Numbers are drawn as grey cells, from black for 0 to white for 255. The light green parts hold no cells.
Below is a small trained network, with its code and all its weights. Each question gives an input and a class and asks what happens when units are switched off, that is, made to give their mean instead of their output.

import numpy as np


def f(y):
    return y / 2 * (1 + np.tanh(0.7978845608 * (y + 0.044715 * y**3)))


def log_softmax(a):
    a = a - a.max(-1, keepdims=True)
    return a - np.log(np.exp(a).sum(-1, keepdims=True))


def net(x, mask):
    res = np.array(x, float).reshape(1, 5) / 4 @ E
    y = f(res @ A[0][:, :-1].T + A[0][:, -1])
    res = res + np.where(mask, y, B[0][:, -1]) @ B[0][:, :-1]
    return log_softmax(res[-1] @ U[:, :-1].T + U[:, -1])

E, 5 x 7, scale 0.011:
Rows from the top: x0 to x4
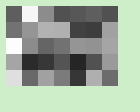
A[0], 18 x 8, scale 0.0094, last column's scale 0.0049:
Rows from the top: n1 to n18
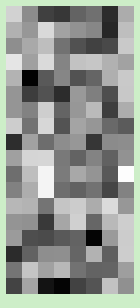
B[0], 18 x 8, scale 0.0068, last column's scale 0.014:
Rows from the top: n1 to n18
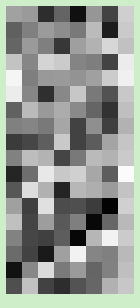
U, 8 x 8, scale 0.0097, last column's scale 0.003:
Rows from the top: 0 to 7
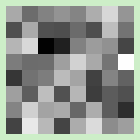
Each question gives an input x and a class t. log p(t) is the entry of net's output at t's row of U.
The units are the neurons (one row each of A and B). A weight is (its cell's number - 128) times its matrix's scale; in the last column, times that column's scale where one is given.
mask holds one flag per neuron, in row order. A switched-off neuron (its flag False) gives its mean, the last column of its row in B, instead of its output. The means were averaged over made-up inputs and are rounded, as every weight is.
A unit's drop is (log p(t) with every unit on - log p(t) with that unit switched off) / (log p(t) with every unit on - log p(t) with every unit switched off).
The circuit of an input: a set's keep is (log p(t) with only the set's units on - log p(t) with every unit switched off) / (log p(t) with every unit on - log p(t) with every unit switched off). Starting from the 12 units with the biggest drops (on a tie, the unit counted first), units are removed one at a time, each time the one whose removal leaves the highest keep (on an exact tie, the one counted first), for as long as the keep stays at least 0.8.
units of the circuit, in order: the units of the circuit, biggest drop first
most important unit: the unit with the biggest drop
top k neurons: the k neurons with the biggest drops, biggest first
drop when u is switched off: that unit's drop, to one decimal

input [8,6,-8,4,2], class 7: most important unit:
n12
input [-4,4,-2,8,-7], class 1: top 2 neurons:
(n18 n4)
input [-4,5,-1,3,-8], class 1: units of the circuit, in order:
(n11 n4)
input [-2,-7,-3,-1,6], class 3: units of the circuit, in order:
(n6 n10)
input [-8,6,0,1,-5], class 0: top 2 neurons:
(n5 n15)
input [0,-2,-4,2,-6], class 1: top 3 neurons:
(n11 n18 n4)
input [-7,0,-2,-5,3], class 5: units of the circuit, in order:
(n13 n15)
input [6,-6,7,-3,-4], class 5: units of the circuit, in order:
(n14 n13)
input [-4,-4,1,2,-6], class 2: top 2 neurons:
(n11 n4)
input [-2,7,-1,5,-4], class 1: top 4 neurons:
(n18 n4 n11 n6)
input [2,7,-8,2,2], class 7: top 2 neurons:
(n12 n3)
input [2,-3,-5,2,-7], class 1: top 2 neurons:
(n18 n11)
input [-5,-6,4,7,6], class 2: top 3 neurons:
(n1 n6 n11)
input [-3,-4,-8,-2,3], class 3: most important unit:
n16
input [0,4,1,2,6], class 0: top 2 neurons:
(n18 n5)
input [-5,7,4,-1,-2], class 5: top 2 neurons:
(n13 n14)
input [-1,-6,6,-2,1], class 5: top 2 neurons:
(n13 n14)
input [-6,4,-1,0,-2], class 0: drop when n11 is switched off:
0.2
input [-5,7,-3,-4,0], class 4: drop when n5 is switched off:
0.1
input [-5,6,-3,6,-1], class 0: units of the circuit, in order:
(n5)
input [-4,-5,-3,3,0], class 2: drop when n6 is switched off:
0.2
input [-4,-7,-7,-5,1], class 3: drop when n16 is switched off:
0.1
